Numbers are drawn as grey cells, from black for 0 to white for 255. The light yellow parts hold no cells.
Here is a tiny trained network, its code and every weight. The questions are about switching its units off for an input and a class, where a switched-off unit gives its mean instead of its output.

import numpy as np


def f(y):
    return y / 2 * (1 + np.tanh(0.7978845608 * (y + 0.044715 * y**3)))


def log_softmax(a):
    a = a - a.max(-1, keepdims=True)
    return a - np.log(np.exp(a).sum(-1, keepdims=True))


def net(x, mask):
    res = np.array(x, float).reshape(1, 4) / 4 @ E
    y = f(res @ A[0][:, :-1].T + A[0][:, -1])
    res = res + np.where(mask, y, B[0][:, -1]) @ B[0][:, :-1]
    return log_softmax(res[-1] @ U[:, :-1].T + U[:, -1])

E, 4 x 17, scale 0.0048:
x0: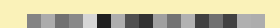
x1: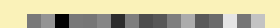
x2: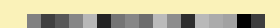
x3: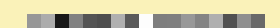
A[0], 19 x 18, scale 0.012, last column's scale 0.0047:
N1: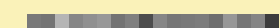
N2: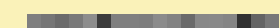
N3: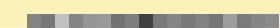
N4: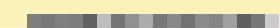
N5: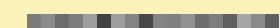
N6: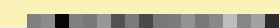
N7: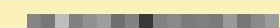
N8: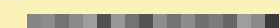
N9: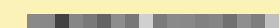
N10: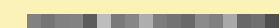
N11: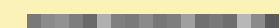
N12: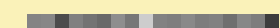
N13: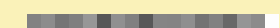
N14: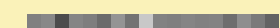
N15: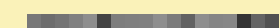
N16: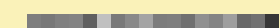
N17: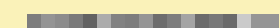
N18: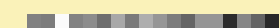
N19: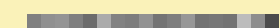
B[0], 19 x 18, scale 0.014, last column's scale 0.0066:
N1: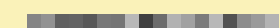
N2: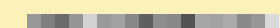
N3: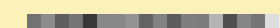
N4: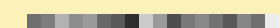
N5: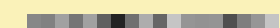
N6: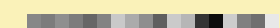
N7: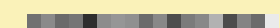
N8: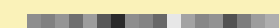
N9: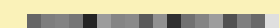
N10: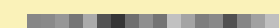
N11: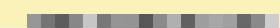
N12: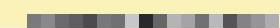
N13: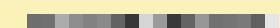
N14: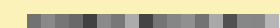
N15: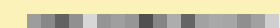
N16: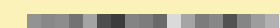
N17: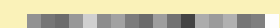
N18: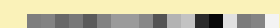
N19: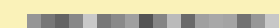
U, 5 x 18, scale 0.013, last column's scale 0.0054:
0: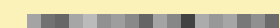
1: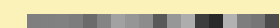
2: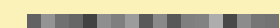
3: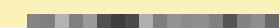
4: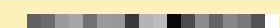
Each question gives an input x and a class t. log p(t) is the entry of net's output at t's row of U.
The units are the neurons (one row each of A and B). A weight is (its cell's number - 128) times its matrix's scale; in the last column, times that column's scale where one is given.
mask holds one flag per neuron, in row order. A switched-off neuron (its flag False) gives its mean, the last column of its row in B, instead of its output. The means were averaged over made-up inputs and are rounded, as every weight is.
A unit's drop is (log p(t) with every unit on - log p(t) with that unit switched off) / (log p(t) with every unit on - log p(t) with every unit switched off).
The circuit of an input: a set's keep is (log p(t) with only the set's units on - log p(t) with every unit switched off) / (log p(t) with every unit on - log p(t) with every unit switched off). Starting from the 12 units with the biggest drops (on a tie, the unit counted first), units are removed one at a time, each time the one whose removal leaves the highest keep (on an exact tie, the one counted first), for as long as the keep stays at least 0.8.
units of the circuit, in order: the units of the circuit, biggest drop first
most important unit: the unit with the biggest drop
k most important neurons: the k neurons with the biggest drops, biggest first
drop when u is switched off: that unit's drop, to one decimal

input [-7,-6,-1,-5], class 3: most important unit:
N4
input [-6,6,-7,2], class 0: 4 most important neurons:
(N17; N18; N11; N19)
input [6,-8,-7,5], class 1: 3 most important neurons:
(N18; N2; N15)
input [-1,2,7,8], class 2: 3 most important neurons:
(N9; N14; N12)
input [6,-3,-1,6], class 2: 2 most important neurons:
(N9; N14)
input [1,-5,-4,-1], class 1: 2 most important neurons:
(N18; N2)
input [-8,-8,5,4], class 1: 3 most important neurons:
(N18; N13; N5)
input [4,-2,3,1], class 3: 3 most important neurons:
(N17; N5; N8)
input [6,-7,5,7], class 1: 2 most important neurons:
(N18; N7)
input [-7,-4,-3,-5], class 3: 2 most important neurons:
(N4; N10)
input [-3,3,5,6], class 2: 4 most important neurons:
(N9; N17; N14; N12)
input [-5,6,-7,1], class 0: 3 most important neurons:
(N17; N18; N11)
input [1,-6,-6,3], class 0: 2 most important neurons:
(N17; N6)
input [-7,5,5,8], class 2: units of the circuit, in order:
(N9)
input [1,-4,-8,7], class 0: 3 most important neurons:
(N17; N19; N11)
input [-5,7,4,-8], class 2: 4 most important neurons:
(N7; N3; N18; N1)
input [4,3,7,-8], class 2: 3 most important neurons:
(N7; N3; N17)
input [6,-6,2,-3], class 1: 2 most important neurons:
(N18; N4)
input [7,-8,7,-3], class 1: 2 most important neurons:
(N18; N17)
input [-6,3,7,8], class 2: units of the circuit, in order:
(N9)
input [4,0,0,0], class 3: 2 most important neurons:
(N5; N8)
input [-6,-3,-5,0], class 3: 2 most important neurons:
(N4; N10)
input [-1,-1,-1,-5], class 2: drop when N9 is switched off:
0.0
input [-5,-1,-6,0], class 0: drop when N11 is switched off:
0.1
